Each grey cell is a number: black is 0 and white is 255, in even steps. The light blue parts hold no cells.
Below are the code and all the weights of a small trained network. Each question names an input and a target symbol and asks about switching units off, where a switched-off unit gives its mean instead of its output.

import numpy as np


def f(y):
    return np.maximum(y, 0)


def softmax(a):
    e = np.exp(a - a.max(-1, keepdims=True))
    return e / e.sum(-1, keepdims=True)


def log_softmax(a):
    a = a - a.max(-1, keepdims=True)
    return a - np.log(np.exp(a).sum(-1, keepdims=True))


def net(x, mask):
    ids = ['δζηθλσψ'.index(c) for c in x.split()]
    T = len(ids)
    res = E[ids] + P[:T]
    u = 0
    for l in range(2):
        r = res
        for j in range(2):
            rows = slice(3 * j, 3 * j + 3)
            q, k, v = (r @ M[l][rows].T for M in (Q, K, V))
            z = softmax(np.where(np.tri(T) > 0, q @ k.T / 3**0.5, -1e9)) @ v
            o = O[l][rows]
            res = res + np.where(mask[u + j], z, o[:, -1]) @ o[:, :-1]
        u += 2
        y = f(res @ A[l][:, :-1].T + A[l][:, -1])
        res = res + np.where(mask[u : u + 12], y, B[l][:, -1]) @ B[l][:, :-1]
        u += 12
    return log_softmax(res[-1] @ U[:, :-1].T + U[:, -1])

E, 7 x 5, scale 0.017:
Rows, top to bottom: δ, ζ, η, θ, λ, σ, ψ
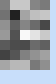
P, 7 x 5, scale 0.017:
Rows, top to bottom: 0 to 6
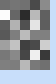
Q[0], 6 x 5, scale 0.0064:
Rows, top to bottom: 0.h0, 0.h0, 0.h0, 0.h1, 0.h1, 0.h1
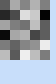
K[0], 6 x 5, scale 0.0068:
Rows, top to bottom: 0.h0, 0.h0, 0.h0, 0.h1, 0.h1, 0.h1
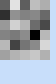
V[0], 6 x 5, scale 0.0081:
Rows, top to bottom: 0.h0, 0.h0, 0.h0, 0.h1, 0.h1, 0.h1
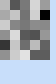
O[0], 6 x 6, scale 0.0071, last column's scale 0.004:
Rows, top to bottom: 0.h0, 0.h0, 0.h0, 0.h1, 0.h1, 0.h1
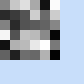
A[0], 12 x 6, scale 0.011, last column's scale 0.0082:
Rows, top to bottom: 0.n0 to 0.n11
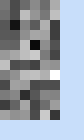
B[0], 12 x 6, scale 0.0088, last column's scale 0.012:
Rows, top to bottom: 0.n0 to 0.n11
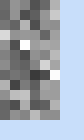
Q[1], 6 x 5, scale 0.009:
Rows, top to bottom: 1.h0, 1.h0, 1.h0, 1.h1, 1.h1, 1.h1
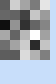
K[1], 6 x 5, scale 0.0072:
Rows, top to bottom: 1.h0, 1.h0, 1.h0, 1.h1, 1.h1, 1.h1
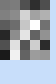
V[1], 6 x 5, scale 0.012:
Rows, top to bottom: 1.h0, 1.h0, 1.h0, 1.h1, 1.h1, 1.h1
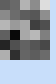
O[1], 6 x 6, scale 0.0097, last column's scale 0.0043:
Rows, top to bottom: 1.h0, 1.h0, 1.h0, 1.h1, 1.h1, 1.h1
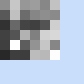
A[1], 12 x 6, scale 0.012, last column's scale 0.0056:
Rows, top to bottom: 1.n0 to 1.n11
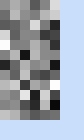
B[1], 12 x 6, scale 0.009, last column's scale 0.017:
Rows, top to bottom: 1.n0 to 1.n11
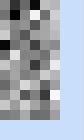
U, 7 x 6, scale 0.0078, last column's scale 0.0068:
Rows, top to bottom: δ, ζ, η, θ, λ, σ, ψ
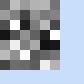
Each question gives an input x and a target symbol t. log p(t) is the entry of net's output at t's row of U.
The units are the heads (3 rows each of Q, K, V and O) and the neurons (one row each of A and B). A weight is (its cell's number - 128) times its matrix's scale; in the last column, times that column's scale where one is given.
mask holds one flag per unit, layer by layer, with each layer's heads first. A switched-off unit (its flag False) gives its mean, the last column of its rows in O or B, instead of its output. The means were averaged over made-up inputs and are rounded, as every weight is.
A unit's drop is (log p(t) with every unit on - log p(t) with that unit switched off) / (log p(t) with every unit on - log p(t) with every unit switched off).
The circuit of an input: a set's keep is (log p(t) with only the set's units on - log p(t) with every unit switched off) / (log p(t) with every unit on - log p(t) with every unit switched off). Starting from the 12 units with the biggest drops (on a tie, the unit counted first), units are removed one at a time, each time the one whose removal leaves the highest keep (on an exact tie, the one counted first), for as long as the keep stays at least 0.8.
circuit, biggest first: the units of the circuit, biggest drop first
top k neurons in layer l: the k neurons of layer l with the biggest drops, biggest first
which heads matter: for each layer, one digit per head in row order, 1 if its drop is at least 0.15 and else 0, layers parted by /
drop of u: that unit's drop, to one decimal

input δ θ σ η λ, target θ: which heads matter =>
11 / 00
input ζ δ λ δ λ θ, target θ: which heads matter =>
11 / 11
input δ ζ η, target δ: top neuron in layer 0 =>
(0.n4)
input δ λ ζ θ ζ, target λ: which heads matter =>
01 / 01
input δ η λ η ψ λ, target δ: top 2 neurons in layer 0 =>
(0.n11, 0.n4)
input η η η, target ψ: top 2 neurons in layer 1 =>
(1.n2, 1.n9)
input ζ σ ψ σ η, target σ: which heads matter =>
00 / 01
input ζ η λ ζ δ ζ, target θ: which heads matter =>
11 / 11
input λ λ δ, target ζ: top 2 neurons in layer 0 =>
(0.n7, 0.n9)
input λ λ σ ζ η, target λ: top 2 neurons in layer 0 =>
(0.n4, 0.n0)
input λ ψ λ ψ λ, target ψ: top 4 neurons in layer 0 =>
(0.n7, 0.n6, 0.n1, 0.n9)
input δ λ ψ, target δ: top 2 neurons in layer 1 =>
(1.n1, 1.n9)
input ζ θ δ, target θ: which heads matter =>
11 / 01
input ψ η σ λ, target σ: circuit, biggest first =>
(1.h0)
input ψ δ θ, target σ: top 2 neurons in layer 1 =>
(1.n2, 1.n6)
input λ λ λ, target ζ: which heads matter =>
11 / 11
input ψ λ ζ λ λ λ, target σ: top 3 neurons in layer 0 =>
(0.n4, 0.n6, 0.n11)
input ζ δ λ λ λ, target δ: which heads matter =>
11 / 01
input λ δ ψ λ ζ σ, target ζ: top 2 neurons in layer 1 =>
(1.n3, 1.n9)
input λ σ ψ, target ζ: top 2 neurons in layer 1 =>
(1.n3, 1.n9)
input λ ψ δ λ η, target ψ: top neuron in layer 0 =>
(0.n7)
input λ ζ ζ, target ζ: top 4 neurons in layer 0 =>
(0.n7, 0.n9, 0.n6, 0.n4)
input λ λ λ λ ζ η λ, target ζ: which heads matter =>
01 / 11
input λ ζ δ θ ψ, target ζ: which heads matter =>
11 / 11
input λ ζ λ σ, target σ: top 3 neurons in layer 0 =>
(0.n10, 0.n8, 0.n5)
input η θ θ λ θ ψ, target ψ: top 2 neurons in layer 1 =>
(1.n2, 1.n9)
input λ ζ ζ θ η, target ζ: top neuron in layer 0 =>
(0.n7)
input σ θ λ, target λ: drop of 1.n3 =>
0.0
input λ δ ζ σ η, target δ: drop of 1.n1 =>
0.1
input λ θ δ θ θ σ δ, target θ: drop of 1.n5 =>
0.1
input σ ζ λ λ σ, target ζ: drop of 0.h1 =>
0.9
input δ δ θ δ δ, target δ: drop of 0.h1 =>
0.3
